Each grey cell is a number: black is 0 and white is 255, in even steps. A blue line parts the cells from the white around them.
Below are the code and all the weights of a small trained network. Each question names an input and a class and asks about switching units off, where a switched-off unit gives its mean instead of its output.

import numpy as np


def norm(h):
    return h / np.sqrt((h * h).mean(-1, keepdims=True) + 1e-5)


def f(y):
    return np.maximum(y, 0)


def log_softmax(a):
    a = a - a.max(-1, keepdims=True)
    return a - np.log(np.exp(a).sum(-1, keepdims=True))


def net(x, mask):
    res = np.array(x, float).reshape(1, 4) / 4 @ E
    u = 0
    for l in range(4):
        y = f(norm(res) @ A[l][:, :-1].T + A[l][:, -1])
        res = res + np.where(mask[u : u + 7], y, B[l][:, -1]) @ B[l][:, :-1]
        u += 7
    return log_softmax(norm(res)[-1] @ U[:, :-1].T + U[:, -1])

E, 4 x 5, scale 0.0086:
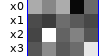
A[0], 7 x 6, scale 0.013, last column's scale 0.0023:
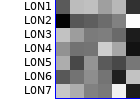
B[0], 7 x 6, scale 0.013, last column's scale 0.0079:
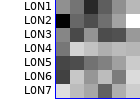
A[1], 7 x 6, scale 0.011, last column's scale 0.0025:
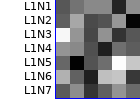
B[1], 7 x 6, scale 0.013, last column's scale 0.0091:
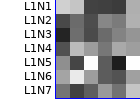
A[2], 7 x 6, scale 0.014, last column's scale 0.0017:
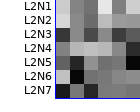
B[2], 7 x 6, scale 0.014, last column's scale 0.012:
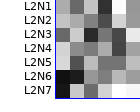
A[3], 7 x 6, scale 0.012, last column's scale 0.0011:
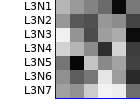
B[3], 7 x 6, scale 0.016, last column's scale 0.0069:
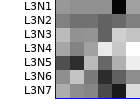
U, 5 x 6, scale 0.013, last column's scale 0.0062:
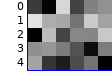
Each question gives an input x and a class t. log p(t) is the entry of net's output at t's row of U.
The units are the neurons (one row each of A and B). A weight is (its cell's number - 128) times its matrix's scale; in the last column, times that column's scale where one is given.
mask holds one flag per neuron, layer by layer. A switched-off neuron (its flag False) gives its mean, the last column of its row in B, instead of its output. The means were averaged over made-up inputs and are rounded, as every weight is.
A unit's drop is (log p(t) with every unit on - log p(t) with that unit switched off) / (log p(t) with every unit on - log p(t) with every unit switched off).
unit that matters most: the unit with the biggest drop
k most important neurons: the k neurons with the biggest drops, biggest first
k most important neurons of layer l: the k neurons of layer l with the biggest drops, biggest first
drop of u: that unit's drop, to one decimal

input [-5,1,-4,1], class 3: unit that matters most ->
L0N4
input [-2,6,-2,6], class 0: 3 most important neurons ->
(L1N5 L0N6 L2N5)
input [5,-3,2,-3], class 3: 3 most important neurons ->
(L0N2 L2N7 L3N1)
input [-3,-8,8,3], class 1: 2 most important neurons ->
(L0N2 L0N7)
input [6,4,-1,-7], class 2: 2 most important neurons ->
(L0N6 L1N5)
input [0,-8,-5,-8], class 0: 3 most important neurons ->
(L0N3 L0N6 L2N6)
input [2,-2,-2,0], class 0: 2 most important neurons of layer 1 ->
(L1N6 L1N1)
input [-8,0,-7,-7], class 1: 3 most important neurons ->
(L0N4 L0N2 L2N1)
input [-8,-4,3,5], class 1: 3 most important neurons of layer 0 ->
(L0N4 L0N7 L0N5)
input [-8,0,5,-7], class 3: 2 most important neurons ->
(L0N2 L2N4)
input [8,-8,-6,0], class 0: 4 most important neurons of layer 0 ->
(L0N6 L0N5 L0N4 L0N3)
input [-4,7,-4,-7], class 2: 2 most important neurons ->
(L0N6 L0N7)
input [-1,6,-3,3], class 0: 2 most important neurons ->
(L1N5 L2N5)
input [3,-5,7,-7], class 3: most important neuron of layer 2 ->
(L2N7)
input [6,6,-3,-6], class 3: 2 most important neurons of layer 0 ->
(L0N6 L0N2)
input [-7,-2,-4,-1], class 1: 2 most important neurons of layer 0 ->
(L0N4 L0N2)
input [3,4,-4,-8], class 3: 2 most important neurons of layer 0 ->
(L0N6 L0N2)
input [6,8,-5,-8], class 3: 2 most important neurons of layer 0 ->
(L0N6 L0N2)
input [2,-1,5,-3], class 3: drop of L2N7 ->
0.4
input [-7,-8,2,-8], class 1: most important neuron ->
(L0N4)
